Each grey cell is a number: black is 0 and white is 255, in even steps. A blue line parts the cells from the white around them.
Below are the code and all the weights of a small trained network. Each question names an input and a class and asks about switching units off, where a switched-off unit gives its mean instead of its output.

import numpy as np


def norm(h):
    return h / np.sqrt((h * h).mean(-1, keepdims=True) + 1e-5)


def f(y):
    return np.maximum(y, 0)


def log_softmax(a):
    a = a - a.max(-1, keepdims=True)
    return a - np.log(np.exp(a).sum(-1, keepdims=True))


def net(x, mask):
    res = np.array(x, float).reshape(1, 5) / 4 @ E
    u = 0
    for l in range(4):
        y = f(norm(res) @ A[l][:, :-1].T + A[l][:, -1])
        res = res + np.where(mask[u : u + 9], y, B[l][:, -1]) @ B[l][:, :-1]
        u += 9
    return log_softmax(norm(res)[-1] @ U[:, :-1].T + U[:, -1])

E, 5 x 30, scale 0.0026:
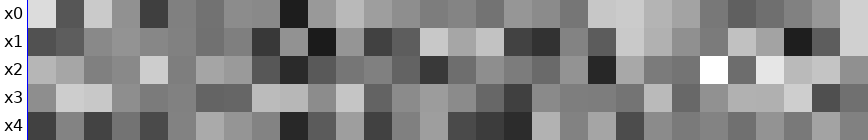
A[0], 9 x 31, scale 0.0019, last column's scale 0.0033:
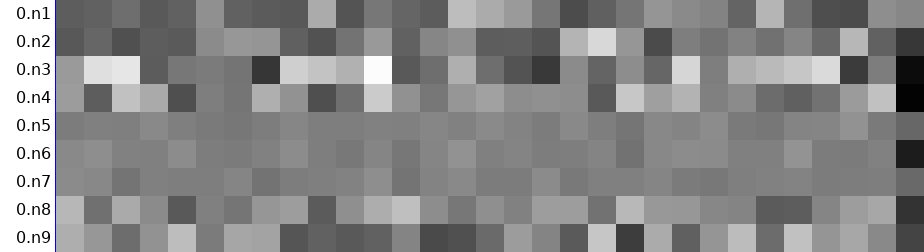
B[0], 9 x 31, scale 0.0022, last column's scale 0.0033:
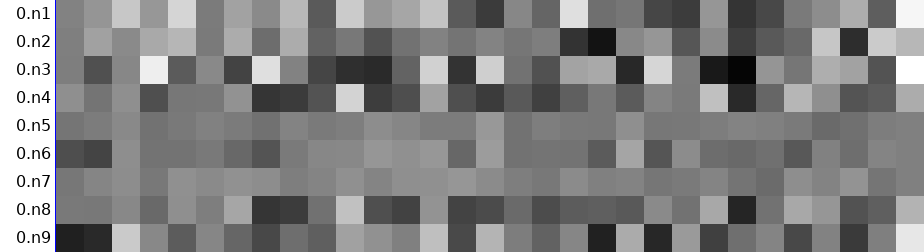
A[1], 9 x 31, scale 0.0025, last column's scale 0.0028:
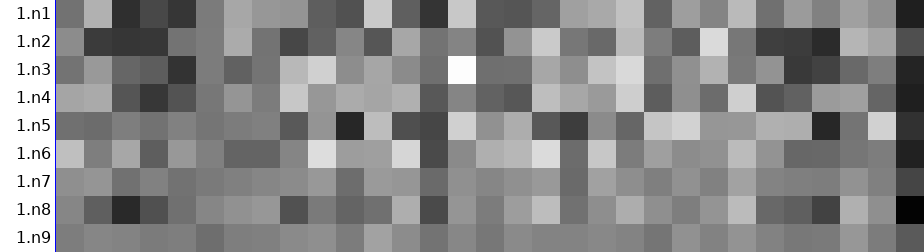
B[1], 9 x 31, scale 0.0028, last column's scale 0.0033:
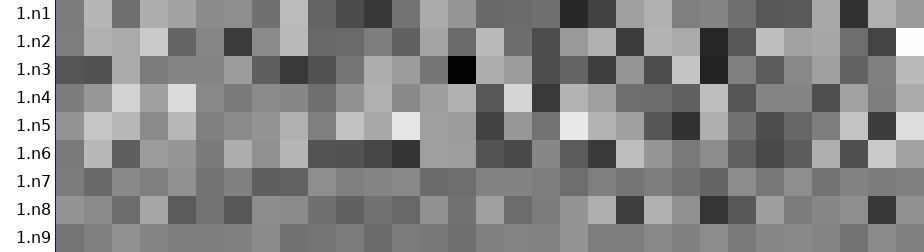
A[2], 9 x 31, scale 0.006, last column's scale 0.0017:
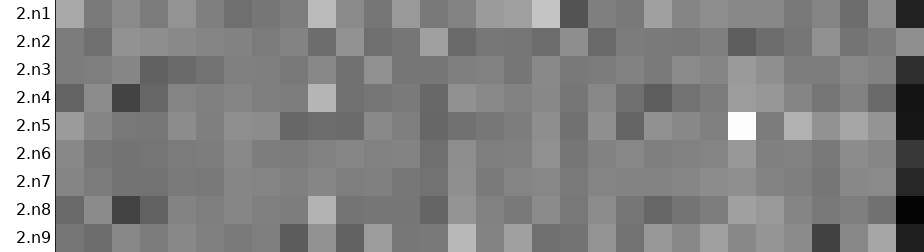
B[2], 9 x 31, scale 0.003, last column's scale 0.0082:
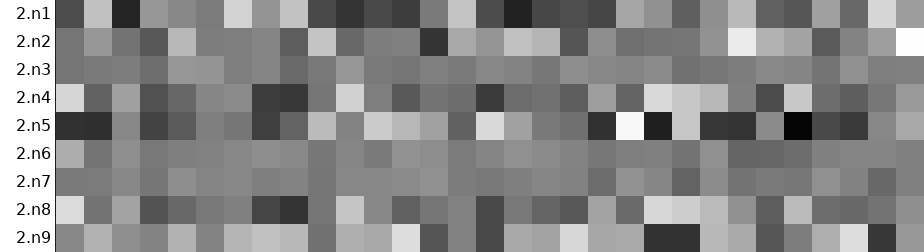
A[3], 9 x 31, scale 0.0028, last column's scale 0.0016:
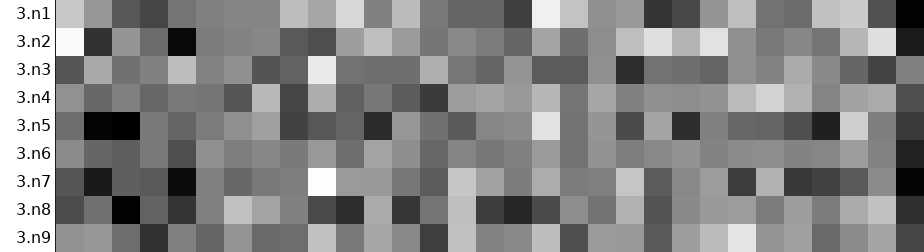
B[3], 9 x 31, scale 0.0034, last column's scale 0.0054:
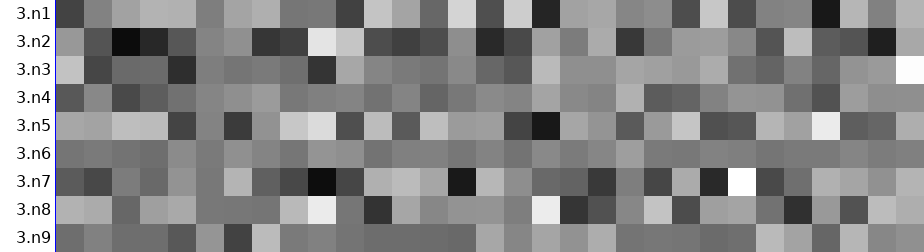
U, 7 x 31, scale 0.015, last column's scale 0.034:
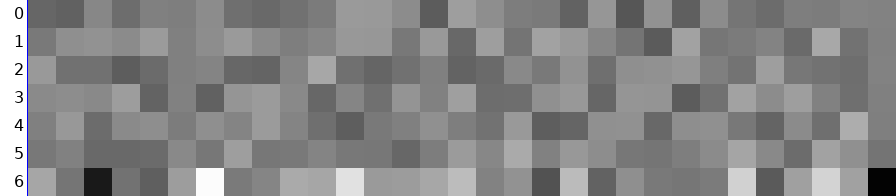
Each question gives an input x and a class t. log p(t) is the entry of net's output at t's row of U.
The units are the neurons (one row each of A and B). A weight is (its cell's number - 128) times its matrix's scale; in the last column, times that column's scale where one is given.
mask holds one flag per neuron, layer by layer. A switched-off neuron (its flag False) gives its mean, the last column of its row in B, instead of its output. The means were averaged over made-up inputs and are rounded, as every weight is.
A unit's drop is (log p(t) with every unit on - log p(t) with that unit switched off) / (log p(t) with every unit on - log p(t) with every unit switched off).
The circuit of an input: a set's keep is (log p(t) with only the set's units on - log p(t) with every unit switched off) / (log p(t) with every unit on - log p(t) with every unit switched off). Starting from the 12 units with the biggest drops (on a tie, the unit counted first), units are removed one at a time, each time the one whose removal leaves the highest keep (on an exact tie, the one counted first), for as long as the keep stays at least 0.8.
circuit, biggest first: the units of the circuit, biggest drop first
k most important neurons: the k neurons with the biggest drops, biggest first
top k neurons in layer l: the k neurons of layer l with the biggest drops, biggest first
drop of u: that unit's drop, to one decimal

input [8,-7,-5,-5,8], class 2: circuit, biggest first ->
[3.n2]
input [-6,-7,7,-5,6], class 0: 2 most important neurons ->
[2.n5, 1.n5]
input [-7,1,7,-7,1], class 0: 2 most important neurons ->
[2.n5, 0.n9]
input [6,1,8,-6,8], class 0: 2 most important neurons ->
[2.n5, 2.n1]
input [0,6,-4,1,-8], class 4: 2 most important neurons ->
[2.n1, 1.n6]
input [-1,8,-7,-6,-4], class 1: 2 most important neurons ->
[2.n9, 2.n5]
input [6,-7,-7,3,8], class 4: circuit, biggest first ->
[3.n8, 1.n1]
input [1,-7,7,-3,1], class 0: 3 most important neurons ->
[2.n5, 1.n5, 0.n1]
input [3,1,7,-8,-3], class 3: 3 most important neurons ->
[3.n5, 1.n2, 1.n8]
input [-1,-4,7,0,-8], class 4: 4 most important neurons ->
[2.n1, 1.n6, 3.n7, 1.n3]
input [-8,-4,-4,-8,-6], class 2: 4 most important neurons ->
[2.n4, 2.n8, 0.n3, 3.n3]
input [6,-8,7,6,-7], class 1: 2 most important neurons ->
[3.n1, 3.n7]
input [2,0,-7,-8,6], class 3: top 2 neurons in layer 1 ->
[1.n2, 1.n8]
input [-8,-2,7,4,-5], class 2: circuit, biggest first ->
[3.n3]
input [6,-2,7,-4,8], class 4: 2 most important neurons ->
[3.n8, 1.n1]
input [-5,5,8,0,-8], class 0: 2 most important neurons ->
[2.n5, 0.n9]
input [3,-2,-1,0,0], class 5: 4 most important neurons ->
[2.n2, 3.n9, 2.n4, 3.n4]
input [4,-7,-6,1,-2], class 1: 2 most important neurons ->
[3.n1, 2.n5]
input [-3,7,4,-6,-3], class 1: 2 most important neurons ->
[2.n9, 1.n5]
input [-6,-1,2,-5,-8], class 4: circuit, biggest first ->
[2.n1]
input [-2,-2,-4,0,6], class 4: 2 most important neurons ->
[3.n8, 2.n5]
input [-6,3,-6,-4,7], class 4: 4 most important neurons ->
[3.n8, 2.n5, 0.n9, 0.n2]
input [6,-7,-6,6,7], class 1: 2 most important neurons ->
[2.n5, 3.n1]
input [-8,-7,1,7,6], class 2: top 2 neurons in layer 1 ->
[1.n5, 1.n2]
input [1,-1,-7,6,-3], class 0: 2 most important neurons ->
[3.n7, 1.n2]
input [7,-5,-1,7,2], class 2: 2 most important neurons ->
[3.n2, 1.n2]
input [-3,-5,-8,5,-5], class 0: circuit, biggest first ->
[3.n7]
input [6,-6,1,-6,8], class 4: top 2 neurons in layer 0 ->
[0.n1, 0.n3]
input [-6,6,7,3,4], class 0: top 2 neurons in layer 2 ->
[2.n5, 2.n2]
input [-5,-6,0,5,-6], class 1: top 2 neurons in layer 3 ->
[3.n1, 3.n8]
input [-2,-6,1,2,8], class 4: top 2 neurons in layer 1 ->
[1.n1, 1.n5]
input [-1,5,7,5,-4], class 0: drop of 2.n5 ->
0.4
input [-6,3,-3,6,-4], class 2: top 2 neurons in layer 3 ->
[3.n3, 3.n5]
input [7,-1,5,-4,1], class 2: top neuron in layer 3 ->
[3.n2]
